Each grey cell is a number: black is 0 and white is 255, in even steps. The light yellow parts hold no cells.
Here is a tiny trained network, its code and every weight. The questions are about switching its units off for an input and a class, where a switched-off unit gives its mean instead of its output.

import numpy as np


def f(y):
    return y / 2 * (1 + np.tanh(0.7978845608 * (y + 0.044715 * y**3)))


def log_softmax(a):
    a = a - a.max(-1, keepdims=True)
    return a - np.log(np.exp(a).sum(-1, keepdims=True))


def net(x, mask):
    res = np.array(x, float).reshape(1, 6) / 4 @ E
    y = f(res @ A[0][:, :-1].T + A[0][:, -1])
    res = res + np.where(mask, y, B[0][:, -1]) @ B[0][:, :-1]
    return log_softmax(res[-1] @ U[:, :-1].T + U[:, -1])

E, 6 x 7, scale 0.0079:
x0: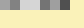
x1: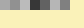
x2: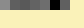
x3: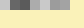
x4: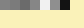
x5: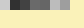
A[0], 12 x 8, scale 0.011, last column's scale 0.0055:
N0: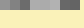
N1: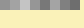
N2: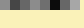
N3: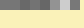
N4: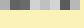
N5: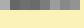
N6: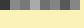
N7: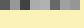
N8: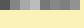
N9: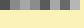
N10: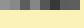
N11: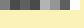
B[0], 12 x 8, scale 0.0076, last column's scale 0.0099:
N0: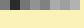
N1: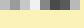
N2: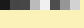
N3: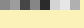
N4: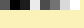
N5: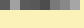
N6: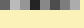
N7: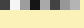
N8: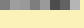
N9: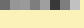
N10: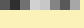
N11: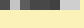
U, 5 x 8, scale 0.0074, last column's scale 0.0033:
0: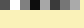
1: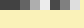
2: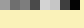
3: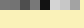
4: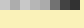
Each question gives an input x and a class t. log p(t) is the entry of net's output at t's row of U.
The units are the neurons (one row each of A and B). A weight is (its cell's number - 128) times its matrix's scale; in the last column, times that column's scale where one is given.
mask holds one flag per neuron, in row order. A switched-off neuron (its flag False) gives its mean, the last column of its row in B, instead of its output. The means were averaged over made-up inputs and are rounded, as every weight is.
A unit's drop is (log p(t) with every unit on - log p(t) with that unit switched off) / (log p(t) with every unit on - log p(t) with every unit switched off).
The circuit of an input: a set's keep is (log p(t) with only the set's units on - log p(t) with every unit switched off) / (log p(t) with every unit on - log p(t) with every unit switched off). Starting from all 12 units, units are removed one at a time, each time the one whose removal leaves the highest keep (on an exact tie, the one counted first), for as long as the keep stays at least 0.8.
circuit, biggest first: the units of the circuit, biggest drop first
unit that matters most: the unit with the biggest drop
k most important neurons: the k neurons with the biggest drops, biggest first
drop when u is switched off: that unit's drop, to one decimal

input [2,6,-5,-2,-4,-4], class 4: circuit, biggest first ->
[N1, N11]
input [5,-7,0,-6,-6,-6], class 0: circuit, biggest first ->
[N6]
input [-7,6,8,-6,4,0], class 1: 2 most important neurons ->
[N2, N10]
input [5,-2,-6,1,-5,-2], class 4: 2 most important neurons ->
[N1, N2]
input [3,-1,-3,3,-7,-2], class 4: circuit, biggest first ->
[N4, N1, N11]
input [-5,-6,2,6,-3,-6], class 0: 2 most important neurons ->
[N7, N4]
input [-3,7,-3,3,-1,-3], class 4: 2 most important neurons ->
[N4, N7]
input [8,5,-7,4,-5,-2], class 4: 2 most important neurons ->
[N1, N2]
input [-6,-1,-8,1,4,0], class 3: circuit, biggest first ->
[N2, N4, N11]
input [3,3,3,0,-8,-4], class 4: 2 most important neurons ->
[N4, N11]
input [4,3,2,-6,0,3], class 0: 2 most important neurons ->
[N4, N0]
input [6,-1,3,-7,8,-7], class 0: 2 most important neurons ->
[N6, N4]
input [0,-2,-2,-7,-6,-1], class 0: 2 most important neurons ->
[N4, N9]
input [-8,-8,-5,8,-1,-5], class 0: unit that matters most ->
N7
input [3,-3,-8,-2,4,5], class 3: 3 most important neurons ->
[N2, N4, N10]
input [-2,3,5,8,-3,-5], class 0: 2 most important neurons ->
[N4, N0]
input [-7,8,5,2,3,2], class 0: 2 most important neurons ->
[N4, N11]
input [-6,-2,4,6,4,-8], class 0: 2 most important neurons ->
[N7, N4]
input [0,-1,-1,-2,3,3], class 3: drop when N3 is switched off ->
-0.1
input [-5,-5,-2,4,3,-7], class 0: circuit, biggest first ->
[N7]
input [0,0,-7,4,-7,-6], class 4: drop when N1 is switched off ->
0.3
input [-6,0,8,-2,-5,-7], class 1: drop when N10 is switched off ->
0.1
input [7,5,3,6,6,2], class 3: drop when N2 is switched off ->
0.2
